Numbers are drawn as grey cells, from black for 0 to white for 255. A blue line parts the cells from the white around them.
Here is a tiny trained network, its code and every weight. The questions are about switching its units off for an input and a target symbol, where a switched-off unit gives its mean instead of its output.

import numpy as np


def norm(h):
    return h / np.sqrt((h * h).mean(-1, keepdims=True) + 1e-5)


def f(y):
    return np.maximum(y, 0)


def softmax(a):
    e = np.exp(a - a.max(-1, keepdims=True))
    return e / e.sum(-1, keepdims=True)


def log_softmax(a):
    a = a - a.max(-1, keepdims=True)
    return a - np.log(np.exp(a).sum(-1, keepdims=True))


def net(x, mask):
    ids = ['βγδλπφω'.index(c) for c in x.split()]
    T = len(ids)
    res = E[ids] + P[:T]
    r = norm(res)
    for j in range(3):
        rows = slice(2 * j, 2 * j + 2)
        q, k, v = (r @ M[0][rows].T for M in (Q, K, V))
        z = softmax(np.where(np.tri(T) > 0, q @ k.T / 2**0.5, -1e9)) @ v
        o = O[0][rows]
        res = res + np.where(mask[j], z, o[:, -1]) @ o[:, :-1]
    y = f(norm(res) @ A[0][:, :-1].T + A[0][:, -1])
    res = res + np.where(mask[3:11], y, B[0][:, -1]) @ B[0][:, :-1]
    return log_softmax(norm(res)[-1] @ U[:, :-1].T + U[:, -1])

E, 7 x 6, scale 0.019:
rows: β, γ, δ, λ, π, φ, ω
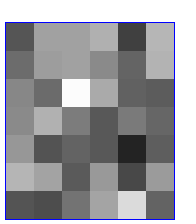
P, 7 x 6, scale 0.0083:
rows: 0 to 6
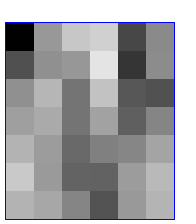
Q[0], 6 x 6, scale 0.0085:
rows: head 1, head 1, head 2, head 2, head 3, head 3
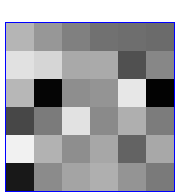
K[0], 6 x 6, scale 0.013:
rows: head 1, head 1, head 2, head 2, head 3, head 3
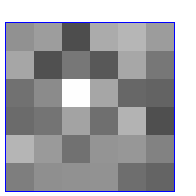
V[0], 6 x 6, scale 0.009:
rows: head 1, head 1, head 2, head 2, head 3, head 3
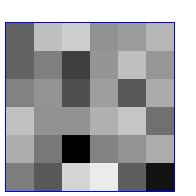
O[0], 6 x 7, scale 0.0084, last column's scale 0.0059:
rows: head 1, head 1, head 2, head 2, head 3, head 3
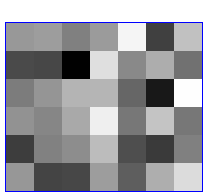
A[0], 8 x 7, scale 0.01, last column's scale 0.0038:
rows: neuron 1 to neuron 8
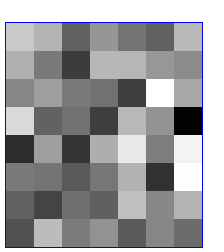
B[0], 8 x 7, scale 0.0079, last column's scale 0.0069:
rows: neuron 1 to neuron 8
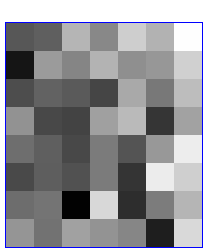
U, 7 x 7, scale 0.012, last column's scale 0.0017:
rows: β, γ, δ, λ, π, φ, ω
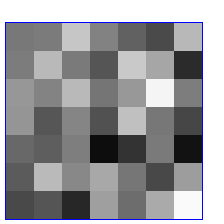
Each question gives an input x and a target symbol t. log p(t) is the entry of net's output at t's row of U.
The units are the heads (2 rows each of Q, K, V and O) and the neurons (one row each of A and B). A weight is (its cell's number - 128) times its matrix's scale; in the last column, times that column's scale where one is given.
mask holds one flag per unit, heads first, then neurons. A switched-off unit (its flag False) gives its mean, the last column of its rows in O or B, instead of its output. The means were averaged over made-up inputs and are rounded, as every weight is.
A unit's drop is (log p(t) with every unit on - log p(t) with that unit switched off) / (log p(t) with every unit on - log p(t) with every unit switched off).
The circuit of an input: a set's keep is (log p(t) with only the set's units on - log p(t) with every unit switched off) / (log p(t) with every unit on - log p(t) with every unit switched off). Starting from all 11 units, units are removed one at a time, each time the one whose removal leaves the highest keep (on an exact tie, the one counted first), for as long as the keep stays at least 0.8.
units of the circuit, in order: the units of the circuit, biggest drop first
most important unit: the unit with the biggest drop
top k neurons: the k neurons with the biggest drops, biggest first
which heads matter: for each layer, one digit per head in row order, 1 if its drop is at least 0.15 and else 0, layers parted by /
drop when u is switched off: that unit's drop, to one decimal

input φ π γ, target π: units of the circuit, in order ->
head 1; head 2
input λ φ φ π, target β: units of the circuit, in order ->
head 2; neuron 5; neuron 7
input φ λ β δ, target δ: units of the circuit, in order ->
head 3; head 2
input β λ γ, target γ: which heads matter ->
001
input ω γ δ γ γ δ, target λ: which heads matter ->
001
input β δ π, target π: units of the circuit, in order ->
head 1; head 2
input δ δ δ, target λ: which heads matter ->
101
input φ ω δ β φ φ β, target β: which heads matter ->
000
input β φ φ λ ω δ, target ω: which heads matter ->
110
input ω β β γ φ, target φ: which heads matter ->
001
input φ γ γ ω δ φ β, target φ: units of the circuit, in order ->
neuron 6; neuron 8
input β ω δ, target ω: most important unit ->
head 3
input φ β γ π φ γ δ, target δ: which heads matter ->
010
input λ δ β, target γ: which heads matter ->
111
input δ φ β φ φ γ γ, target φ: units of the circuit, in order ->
head 3
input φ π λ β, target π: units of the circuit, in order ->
head 1; neuron 3; head 2
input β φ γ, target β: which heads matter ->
000
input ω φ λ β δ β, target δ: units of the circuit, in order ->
head 1; neuron 7
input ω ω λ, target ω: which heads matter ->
100
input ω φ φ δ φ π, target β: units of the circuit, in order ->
head 3; head 2
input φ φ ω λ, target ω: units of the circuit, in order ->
head 1
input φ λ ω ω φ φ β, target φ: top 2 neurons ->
neuron 6; neuron 8
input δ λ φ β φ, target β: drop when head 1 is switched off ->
0.1
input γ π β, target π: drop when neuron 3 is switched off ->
0.1
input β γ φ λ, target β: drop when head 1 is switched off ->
0.2
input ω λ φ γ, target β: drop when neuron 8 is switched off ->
0.2
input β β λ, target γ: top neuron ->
neuron 1
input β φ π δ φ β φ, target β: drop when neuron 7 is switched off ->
0.0
